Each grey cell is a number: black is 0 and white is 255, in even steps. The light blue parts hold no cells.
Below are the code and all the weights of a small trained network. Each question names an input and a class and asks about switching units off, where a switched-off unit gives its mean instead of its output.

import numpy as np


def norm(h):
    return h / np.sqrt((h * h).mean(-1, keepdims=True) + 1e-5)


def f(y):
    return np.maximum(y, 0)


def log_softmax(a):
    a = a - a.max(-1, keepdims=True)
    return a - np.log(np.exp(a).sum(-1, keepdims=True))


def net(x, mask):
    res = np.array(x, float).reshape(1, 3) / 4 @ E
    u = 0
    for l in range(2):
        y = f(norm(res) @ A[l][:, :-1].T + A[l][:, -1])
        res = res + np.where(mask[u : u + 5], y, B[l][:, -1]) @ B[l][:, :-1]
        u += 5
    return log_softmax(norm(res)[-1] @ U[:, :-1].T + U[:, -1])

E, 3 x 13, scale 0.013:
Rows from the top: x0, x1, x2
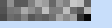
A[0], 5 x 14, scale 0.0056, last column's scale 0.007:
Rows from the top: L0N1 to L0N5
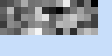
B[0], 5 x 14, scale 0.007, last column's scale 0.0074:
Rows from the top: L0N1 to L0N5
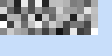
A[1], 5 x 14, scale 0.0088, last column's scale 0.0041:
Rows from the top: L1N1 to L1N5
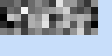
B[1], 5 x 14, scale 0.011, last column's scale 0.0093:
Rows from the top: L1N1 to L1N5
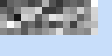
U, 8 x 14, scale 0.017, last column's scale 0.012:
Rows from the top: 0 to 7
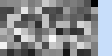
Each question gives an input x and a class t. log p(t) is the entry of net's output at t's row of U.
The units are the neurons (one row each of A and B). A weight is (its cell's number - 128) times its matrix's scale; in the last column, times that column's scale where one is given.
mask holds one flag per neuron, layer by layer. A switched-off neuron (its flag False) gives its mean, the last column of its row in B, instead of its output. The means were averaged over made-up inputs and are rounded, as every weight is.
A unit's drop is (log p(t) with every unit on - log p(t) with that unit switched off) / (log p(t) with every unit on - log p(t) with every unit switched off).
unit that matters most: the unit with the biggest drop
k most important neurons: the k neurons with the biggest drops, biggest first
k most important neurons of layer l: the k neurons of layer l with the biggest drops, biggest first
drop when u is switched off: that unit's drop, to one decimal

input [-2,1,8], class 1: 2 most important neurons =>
(L1N2; L0N1)
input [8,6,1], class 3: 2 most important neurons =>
(L1N4; L0N5)
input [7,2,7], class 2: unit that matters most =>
L1N4
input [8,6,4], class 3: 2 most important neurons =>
(L1N4; L0N3)
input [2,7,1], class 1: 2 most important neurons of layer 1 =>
(L1N2; L1N5)
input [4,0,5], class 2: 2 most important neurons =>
(L0N5; L1N4)
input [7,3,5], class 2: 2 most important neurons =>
(L0N4; L1N1)
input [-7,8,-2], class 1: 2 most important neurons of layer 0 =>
(L0N1; L0N4)
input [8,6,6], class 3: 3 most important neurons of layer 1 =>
(L1N4; L1N3; L1N2)
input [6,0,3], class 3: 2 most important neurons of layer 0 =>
(L0N3; L0N5)
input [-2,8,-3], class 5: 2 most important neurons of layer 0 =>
(L0N4; L0N2)
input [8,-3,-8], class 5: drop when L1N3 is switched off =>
0.5
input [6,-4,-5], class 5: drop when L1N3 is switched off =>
0.4
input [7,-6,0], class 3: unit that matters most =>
L0N5
